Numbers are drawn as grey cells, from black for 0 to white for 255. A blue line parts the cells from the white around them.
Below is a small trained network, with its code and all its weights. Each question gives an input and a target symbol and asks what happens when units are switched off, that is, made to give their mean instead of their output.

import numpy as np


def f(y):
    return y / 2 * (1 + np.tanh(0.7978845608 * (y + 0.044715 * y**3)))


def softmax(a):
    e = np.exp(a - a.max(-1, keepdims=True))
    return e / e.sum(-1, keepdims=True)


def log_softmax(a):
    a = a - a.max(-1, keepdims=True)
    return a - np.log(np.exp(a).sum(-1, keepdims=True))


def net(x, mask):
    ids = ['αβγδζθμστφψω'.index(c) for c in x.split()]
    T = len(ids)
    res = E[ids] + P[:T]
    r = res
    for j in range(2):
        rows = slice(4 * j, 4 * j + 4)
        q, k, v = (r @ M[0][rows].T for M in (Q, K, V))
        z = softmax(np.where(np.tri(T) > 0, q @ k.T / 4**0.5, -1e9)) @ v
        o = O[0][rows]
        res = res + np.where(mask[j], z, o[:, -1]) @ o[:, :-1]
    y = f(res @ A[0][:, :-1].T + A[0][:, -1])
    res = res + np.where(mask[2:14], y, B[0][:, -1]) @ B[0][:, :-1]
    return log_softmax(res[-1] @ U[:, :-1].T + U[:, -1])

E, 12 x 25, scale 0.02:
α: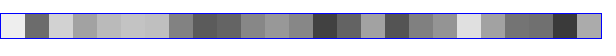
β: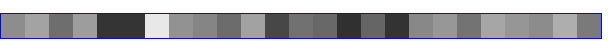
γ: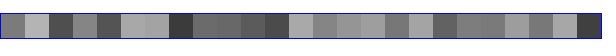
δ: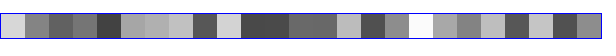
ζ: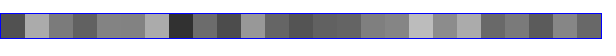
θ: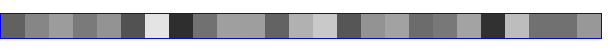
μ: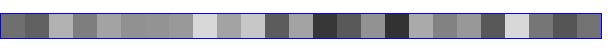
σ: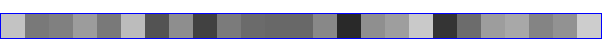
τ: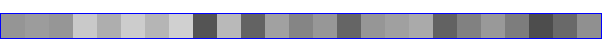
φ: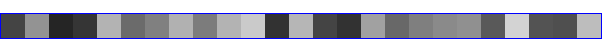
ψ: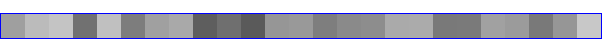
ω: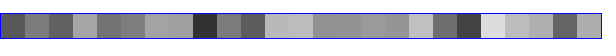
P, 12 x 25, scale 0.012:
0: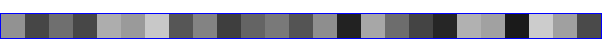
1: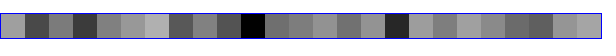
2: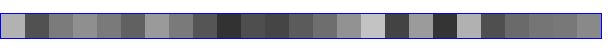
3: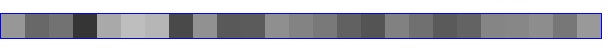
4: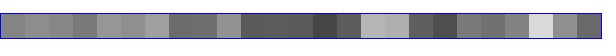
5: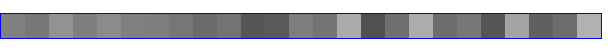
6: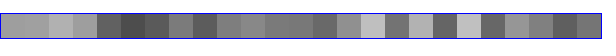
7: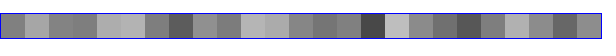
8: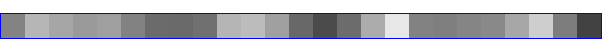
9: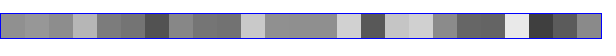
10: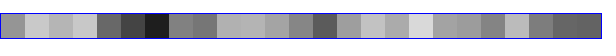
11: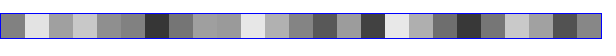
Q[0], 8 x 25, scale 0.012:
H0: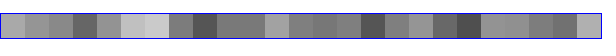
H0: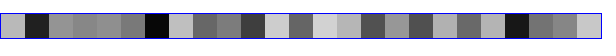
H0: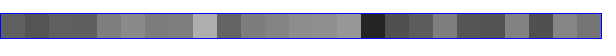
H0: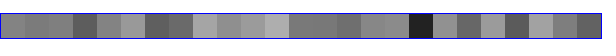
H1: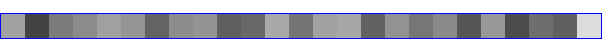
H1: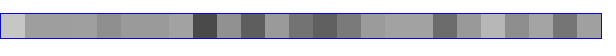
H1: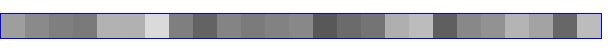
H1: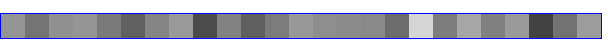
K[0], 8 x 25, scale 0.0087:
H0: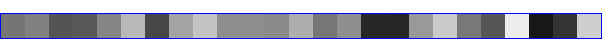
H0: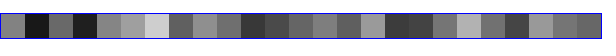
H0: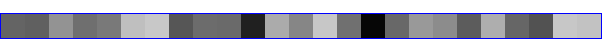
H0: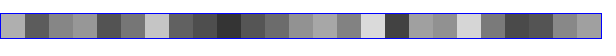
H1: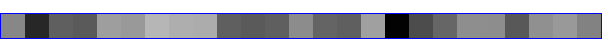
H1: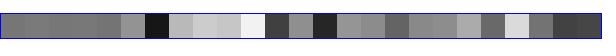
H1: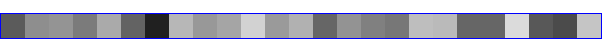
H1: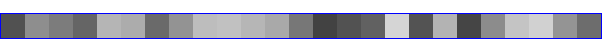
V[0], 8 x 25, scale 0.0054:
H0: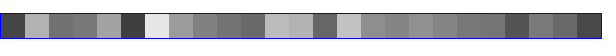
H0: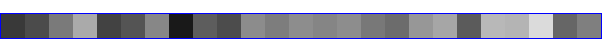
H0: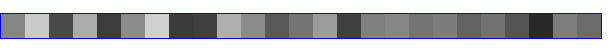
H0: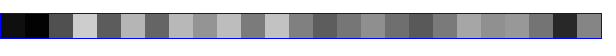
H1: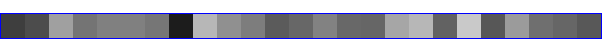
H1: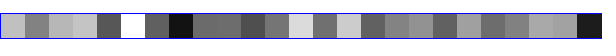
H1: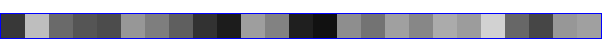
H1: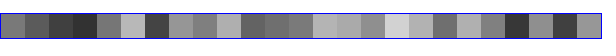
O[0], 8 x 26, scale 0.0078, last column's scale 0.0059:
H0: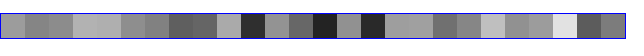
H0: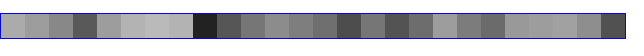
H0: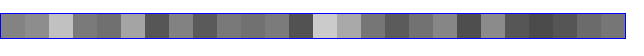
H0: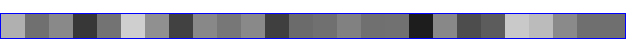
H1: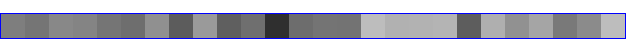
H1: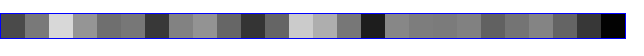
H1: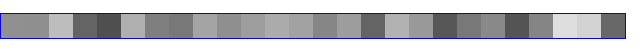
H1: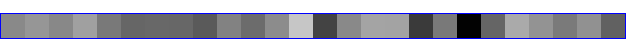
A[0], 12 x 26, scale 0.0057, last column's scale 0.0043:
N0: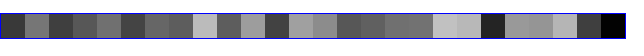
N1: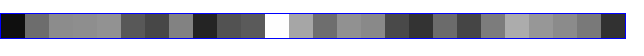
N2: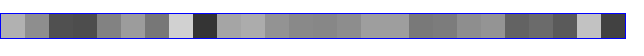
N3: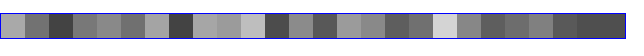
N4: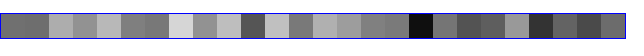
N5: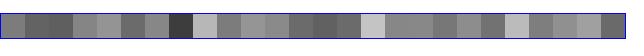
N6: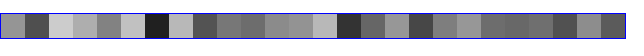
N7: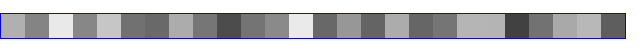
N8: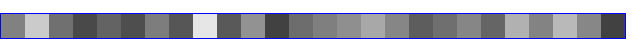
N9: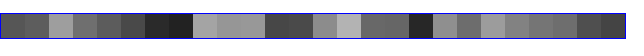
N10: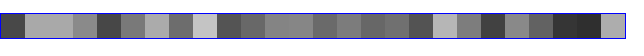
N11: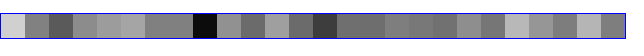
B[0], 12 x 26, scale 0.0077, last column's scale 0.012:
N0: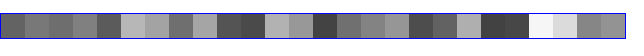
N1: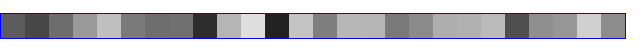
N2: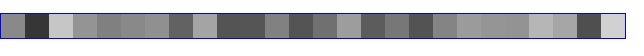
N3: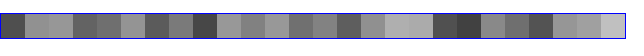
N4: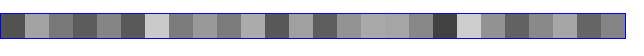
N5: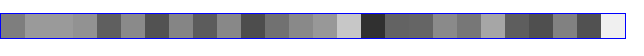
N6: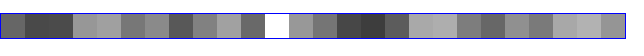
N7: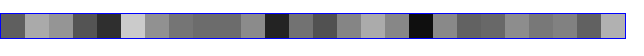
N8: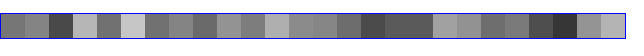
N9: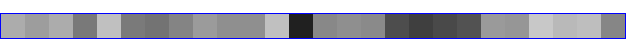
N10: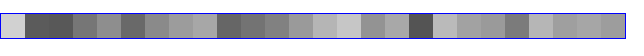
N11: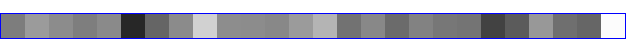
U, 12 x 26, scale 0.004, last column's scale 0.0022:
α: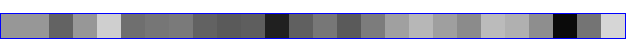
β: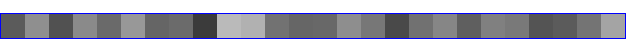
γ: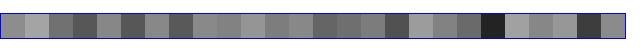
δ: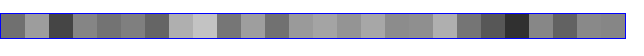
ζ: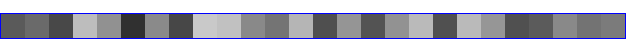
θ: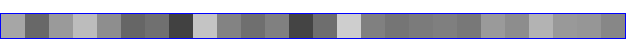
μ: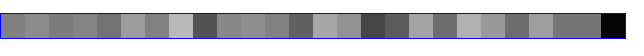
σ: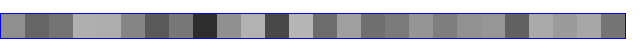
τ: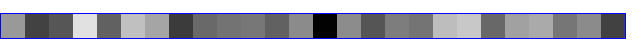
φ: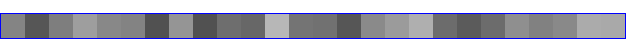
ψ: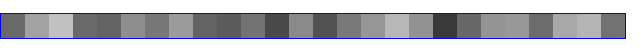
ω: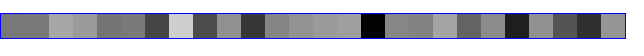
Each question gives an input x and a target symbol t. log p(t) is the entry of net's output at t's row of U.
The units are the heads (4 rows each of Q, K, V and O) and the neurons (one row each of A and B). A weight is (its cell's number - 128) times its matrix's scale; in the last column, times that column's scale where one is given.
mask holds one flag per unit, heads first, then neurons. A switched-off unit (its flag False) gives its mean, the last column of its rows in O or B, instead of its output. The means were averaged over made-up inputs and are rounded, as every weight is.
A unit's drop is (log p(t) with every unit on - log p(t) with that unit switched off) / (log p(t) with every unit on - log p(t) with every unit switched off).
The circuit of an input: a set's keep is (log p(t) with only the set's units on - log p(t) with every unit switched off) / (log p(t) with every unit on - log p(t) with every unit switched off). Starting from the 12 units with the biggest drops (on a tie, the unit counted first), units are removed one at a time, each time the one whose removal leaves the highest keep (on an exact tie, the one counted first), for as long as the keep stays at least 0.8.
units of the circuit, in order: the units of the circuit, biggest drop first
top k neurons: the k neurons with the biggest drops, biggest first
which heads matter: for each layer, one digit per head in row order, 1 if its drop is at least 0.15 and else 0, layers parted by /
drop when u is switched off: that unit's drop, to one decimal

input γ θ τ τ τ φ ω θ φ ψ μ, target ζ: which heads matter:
10
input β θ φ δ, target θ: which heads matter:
01
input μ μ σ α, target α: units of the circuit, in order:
[H1]
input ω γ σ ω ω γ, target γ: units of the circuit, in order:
[H0, N11]
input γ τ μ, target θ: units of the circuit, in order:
[H0, N9]
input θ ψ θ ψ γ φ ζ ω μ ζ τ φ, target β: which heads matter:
11
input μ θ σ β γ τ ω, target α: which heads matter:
01
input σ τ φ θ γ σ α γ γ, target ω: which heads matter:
11
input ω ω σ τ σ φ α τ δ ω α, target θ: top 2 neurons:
[N2, N11]
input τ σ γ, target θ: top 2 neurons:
[N9, N10]
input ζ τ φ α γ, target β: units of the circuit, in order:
[H1, N8, H0, N3]
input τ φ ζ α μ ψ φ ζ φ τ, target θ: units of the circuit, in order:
[H1, N2]
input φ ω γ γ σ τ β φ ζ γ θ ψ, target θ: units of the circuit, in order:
[H1, N2]
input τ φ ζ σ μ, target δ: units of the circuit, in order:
[H0]
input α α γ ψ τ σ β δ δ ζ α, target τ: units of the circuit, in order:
[H1, N7, N6, N11]
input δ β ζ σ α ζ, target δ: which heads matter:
10
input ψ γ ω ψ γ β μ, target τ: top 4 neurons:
[N0, N11, N8, N10]
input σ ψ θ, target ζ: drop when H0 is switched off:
0.9
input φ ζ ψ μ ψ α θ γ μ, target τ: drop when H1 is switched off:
0.4
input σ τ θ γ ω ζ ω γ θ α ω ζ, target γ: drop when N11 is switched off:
0.3
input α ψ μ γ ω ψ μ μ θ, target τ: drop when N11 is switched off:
0.2
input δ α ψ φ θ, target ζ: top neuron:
[N7]
